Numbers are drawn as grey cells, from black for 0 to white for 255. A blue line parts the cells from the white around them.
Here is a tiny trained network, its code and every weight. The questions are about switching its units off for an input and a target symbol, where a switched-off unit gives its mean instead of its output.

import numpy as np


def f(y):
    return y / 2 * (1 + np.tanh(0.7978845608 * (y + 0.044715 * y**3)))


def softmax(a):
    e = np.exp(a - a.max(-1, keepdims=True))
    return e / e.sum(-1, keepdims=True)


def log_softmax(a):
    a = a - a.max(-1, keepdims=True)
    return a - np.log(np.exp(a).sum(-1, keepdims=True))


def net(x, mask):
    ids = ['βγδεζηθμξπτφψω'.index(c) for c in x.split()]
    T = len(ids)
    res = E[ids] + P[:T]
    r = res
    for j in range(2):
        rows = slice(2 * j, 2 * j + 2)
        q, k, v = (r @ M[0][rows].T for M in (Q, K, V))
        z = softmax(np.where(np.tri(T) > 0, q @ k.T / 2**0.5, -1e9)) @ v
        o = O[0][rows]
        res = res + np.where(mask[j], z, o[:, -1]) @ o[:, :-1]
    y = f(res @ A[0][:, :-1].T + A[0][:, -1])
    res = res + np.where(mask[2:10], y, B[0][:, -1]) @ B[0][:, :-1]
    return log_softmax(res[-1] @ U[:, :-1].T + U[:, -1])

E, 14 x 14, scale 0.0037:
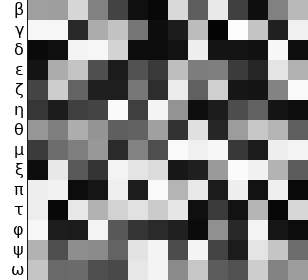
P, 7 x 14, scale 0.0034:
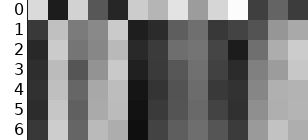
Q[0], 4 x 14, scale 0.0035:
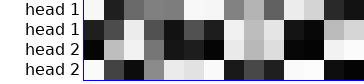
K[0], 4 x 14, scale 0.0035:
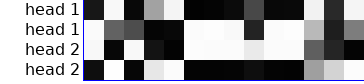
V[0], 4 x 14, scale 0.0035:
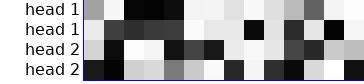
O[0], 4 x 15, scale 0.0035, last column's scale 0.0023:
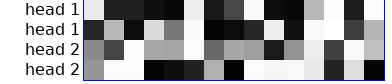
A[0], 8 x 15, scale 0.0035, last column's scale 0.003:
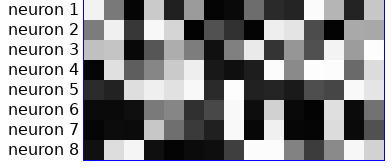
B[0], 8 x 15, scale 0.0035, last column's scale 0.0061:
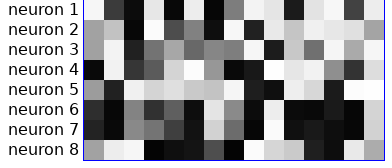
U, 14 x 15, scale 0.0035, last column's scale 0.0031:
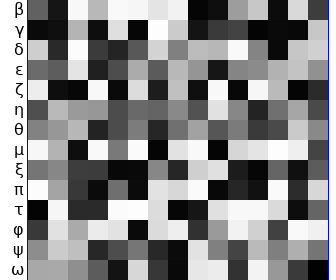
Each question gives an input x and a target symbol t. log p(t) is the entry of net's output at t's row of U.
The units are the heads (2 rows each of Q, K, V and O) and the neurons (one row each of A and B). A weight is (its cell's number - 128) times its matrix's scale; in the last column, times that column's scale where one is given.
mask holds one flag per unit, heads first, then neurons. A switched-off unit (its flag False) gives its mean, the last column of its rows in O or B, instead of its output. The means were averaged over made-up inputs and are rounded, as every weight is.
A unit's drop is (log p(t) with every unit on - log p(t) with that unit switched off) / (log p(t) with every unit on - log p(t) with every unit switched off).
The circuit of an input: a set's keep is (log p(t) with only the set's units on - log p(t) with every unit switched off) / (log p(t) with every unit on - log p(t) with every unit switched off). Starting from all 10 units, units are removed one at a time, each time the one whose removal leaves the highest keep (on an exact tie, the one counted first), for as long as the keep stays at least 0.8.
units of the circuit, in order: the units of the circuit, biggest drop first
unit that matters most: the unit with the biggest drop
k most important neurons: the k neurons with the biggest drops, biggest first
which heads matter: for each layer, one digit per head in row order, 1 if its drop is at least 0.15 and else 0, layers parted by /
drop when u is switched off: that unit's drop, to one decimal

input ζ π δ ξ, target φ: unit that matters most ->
head 1
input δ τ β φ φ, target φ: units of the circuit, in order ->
[head 1; neuron 2]
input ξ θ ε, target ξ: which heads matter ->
01
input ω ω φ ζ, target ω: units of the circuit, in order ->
[head 1; head 2; neuron 1; neuron 8]
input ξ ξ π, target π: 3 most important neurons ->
[neuron 3; neuron 4; neuron 5]
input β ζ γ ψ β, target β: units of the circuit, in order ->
[head 2; neuron 5]
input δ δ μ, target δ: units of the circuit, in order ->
[head 2; head 1; neuron 8]
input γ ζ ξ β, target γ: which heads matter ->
01
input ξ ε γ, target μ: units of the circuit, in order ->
[neuron 6; neuron 7]
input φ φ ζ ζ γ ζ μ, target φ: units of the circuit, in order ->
[head 1; neuron 1]
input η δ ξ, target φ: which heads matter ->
10
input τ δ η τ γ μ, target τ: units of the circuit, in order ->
[head 1; neuron 4]
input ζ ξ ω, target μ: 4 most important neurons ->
[neuron 7; neuron 6; neuron 1; neuron 8]
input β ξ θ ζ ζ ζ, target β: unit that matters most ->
head 2
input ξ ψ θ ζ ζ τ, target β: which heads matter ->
10
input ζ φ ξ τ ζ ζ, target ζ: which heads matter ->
11
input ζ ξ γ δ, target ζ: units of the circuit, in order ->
[head 1; neuron 1]
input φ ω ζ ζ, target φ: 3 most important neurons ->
[neuron 1; neuron 5; neuron 2]
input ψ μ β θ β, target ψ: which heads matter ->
01
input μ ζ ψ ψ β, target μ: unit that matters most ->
head 2
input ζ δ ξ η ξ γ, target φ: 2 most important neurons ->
[neuron 1; neuron 2]
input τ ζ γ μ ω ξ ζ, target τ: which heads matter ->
10
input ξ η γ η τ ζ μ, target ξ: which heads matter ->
01
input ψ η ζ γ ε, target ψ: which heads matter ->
01
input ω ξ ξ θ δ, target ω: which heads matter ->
11
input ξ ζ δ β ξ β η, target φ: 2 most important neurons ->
[neuron 2; neuron 7]
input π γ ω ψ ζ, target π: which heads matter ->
10
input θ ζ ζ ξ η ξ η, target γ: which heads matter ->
11
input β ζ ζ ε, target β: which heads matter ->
01
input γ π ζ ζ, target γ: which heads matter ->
01
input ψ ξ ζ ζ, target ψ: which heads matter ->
01
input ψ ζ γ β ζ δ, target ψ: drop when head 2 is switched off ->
1.4
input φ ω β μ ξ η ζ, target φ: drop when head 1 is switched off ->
0.9
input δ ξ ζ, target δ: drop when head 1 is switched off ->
0.3
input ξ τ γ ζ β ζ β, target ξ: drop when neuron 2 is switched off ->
0.0
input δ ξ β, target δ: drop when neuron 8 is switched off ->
0.4
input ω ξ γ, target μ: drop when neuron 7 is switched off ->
0.3
